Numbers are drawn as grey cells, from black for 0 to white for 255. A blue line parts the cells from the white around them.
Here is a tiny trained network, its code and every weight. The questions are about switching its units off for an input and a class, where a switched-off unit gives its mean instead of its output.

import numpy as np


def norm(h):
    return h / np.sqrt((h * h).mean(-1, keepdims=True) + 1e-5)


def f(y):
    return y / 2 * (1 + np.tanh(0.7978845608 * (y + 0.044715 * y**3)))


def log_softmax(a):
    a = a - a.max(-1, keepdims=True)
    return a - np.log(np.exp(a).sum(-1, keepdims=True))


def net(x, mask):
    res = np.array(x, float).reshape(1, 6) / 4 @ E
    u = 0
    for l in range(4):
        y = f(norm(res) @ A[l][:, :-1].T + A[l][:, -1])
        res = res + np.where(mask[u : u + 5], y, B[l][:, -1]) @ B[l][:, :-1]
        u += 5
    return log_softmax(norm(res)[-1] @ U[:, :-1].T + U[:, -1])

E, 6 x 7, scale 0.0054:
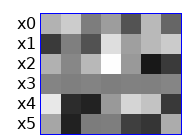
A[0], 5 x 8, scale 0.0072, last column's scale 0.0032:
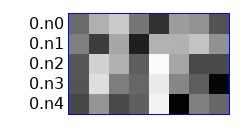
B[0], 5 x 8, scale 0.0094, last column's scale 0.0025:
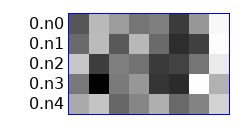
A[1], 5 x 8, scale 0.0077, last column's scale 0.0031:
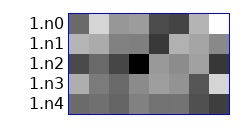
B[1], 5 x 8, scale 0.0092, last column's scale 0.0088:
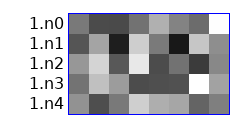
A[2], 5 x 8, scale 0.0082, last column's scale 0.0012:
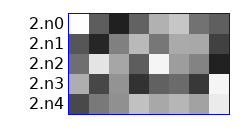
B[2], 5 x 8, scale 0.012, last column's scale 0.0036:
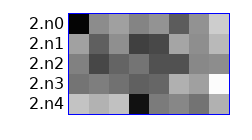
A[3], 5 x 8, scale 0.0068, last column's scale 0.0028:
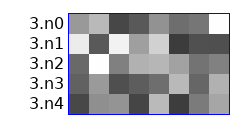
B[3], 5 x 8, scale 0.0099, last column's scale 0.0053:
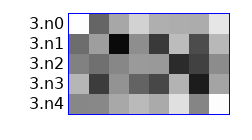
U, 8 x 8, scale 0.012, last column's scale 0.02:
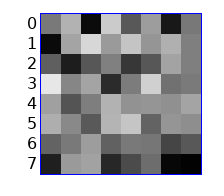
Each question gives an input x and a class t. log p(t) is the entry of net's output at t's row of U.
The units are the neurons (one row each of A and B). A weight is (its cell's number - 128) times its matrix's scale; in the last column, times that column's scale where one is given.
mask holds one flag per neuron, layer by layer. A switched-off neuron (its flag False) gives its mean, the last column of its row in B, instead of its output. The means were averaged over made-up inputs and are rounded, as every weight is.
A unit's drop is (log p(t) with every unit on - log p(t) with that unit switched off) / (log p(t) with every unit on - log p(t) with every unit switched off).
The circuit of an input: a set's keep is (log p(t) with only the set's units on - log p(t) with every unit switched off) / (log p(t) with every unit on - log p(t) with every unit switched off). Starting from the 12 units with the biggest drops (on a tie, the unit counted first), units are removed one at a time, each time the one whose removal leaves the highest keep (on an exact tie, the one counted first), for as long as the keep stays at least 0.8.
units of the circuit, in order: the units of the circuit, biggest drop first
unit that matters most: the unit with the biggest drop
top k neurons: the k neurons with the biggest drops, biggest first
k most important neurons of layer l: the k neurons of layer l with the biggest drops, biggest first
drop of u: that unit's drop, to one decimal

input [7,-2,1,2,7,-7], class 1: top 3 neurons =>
[2.n0; 0.n0; 0.n1]
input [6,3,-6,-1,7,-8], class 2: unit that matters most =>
0.n2
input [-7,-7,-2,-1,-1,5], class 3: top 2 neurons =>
[2.n3; 1.n1]
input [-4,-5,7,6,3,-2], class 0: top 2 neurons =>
[3.n1; 1.n0]
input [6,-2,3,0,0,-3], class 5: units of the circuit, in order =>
[1.n1; 3.n1]
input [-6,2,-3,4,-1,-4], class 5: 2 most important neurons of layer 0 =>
[0.n4; 0.n1]
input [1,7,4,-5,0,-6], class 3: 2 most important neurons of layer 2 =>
[2.n1; 2.n4]
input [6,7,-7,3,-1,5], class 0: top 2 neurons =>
[1.n1; 1.n2]
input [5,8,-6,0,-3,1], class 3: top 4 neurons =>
[2.n4; 3.n3; 0.n2; 0.n4]
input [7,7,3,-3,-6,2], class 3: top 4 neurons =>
[2.n4; 1.n0; 0.n1; 1.n3]
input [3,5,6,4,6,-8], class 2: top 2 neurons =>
[0.n2; 0.n3]
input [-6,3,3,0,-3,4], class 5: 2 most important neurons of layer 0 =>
[0.n4; 0.n3]
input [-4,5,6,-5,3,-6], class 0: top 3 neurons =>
[3.n1; 1.n0; 0.n4]
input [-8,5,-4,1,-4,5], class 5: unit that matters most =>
0.n1
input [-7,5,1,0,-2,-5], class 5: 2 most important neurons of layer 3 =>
[3.n3; 3.n1]
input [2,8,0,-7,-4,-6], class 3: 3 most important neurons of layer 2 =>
[2.n4; 2.n1; 2.n0]
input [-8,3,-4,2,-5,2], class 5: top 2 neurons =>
[2.n0; 0.n4]
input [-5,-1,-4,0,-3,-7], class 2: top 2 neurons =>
[0.n3; 0.n2]
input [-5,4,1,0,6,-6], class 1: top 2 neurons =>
[2.n0; 0.n4]
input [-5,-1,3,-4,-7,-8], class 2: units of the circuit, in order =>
[0.n2]
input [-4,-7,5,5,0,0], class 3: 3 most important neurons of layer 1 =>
[1.n1; 1.n0; 1.n2]
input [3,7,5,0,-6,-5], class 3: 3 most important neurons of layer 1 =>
[1.n0; 1.n3; 1.n2]
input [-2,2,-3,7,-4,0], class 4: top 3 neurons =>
[1.n0; 2.n0; 1.n3]
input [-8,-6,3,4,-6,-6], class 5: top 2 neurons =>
[0.n4; 2.n0]
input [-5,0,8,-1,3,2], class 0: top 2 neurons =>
[3.n1; 1.n0]
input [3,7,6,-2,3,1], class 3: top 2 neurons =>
[2.n4; 0.n1]
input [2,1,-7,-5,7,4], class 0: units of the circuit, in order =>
[1.n2]
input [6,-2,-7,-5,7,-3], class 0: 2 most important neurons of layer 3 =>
[3.n3; 3.n2]
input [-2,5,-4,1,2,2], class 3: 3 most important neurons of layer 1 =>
[1.n0; 1.n1; 1.n4]
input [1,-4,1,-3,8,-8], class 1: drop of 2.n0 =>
1.1
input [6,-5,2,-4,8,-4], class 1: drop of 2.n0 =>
0.9
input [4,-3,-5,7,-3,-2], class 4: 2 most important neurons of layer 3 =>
[3.n0; 3.n1]
